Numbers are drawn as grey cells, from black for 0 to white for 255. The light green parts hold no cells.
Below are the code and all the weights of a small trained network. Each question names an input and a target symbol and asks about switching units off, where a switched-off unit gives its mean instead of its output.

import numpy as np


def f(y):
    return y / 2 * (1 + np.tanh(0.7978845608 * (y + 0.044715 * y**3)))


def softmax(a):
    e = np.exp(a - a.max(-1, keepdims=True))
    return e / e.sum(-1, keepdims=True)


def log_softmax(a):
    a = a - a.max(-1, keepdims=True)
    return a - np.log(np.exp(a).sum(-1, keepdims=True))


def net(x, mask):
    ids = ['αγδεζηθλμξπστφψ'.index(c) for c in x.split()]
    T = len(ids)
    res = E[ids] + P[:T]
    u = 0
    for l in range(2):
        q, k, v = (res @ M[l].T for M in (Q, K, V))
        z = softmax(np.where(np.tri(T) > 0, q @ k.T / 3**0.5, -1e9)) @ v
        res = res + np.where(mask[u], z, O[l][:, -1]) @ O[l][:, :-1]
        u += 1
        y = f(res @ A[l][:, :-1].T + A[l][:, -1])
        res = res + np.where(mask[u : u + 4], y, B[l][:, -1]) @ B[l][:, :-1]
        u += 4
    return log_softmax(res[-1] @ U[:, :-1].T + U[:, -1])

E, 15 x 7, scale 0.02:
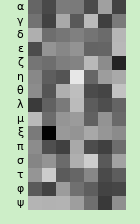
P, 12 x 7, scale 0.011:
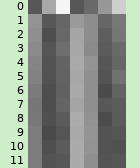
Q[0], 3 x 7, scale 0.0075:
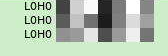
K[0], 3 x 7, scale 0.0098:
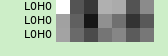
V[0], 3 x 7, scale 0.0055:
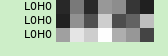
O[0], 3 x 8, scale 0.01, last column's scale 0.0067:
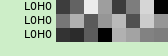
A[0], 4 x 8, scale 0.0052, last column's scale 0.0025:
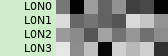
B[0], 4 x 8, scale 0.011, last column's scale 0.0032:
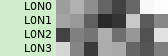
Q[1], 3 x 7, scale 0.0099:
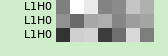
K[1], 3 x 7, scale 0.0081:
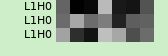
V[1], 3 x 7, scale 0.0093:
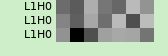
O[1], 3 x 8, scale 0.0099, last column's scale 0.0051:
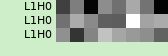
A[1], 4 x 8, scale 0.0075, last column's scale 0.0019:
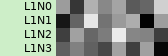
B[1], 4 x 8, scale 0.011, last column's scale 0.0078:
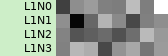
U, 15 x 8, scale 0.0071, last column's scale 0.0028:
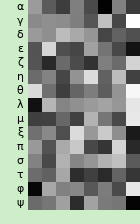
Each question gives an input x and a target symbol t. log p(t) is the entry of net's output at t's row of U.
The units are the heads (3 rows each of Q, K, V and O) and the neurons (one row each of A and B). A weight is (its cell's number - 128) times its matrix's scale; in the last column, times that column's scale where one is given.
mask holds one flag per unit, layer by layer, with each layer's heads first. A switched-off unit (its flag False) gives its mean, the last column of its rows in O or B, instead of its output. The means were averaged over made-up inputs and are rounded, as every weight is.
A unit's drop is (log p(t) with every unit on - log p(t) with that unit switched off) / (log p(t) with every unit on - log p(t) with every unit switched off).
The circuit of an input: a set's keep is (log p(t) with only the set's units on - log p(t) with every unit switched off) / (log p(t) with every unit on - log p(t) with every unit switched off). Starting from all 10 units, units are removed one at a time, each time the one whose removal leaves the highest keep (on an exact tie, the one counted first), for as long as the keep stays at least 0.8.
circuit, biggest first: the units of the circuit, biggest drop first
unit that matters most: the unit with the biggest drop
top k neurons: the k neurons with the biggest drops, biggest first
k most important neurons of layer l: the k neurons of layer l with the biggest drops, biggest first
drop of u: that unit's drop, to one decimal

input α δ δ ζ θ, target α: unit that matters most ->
L1H0
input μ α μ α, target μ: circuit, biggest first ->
[L1H0, L0H0]
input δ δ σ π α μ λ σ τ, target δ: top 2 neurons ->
[L0N3, L0N0]
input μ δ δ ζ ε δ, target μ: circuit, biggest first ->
[L1H0, L0H0, L1N0, L0N3]
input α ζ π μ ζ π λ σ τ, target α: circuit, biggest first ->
[L1H0, L1N0]
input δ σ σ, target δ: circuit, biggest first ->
[L1H0, L0H0, L0N3]
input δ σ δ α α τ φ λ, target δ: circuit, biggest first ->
[L1H0, L0H0, L0N3]
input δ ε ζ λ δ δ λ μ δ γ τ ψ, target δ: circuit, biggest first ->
[L1H0, L0H0, L0N3, L0N0]
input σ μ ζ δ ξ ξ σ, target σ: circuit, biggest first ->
[L1H0, L0H0, L0N3, L1N2]
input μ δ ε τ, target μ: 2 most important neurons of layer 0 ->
[L0N0, L0N3]
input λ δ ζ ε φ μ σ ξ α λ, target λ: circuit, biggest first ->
[L0H0, L1H0]
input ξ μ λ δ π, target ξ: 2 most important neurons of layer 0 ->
[L0N2, L0N3]
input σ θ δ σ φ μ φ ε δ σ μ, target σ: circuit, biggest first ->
[L1H0, L0H0, L0N3]
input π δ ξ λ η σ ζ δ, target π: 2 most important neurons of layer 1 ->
[L1N0, L1N3]
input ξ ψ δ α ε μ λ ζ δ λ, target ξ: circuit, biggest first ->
[L1H0]
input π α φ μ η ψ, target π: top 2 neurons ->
[L1N0, L1N3]
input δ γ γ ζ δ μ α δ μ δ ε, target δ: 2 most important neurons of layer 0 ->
[L0N3, L0N1]
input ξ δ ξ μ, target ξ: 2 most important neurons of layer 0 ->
[L0N0, L0N2]
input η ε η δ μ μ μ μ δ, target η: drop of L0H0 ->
0.6
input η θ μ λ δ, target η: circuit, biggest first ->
[L0H0]
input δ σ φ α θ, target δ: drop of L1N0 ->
0.1
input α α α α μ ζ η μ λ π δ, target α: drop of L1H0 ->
1.0
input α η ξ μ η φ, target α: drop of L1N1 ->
-0.1
